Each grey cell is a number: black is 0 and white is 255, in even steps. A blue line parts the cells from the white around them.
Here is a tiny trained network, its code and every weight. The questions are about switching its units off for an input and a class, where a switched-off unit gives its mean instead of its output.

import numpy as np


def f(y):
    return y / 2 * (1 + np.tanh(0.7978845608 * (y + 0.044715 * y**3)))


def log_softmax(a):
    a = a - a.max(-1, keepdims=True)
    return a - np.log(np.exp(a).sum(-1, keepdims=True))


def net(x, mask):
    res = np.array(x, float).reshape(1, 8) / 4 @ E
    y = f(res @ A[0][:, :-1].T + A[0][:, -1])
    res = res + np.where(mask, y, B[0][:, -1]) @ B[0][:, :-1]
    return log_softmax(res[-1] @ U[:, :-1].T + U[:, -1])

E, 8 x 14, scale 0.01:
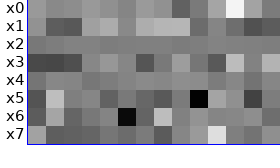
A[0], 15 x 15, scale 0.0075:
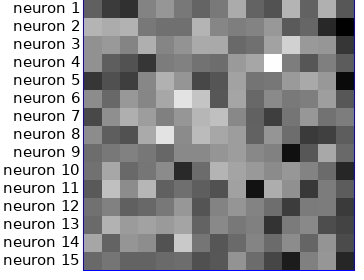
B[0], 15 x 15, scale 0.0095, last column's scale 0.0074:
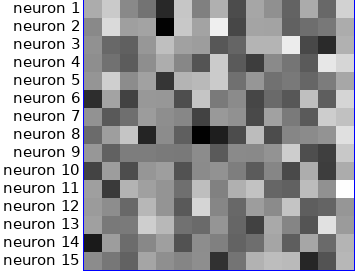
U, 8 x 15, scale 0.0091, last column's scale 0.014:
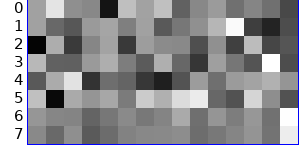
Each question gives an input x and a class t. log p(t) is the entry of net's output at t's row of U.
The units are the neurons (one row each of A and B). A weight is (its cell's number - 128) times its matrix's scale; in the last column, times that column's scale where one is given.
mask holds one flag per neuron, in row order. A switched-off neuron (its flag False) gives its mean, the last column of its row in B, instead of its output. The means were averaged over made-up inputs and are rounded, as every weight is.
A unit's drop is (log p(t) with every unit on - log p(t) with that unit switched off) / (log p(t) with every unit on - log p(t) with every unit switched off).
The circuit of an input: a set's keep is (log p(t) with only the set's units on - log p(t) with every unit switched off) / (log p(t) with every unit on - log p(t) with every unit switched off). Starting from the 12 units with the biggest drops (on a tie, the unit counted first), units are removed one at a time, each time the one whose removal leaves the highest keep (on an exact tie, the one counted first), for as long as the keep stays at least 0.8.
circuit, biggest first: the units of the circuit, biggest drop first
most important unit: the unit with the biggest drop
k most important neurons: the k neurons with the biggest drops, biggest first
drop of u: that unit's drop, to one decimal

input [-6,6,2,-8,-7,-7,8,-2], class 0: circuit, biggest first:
[neuron 2]
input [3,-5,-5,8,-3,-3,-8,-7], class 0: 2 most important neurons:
[neuron 5; neuron 1]
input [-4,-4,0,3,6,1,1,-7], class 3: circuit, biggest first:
[neuron 13; neuron 7]
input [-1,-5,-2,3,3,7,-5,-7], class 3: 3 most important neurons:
[neuron 13; neuron 7; neuron 8]
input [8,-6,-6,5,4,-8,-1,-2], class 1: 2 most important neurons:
[neuron 3; neuron 11]
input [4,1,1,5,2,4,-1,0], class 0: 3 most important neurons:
[neuron 1; neuron 5; neuron 8]
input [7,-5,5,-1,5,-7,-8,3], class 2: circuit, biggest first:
[neuron 6; neuron 14]
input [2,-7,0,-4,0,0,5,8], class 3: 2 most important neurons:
[neuron 4; neuron 8]
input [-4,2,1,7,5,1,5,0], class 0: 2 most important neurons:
[neuron 1; neuron 5]
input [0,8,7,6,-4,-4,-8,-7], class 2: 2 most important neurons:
[neuron 6; neuron 14]
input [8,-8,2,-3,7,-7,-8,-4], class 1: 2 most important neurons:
[neuron 3; neuron 8]
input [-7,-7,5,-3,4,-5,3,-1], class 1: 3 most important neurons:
[neuron 15; neuron 8; neuron 9]
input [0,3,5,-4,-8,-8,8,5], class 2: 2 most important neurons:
[neuron 10; neuron 11]
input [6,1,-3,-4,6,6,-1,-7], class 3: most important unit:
neuron 7
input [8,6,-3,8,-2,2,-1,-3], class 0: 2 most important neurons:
[neuron 1; neuron 5]
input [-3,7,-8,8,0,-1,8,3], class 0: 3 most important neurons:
[neuron 1; neuron 5; neuron 6]
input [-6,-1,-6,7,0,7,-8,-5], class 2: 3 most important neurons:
[neuron 6; neuron 14; neuron 2]
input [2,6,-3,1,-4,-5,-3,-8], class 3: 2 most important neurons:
[neuron 7; neuron 13]
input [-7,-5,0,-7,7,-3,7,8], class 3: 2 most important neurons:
[neuron 4; neuron 1]
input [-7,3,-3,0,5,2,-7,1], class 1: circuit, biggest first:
[neuron 9]
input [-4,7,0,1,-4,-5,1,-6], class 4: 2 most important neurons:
[neuron 8; neuron 4]
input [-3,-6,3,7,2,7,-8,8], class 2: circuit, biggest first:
[neuron 14; neuron 6]
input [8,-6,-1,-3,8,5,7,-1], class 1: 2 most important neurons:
[neuron 3; neuron 6]
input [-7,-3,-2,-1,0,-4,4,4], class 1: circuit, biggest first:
[neuron 15; neuron 9]
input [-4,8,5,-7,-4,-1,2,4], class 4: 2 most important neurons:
[neuron 8; neuron 1]
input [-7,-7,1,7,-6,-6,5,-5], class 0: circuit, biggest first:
[neuron 5; neuron 1]
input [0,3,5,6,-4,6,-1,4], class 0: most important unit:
neuron 1
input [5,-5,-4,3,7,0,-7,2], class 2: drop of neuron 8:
0.1
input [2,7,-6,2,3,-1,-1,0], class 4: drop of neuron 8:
0.6
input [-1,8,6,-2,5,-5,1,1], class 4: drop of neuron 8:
0.7
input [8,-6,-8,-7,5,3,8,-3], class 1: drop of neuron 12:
-0.1
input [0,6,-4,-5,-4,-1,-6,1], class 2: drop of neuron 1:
0.1
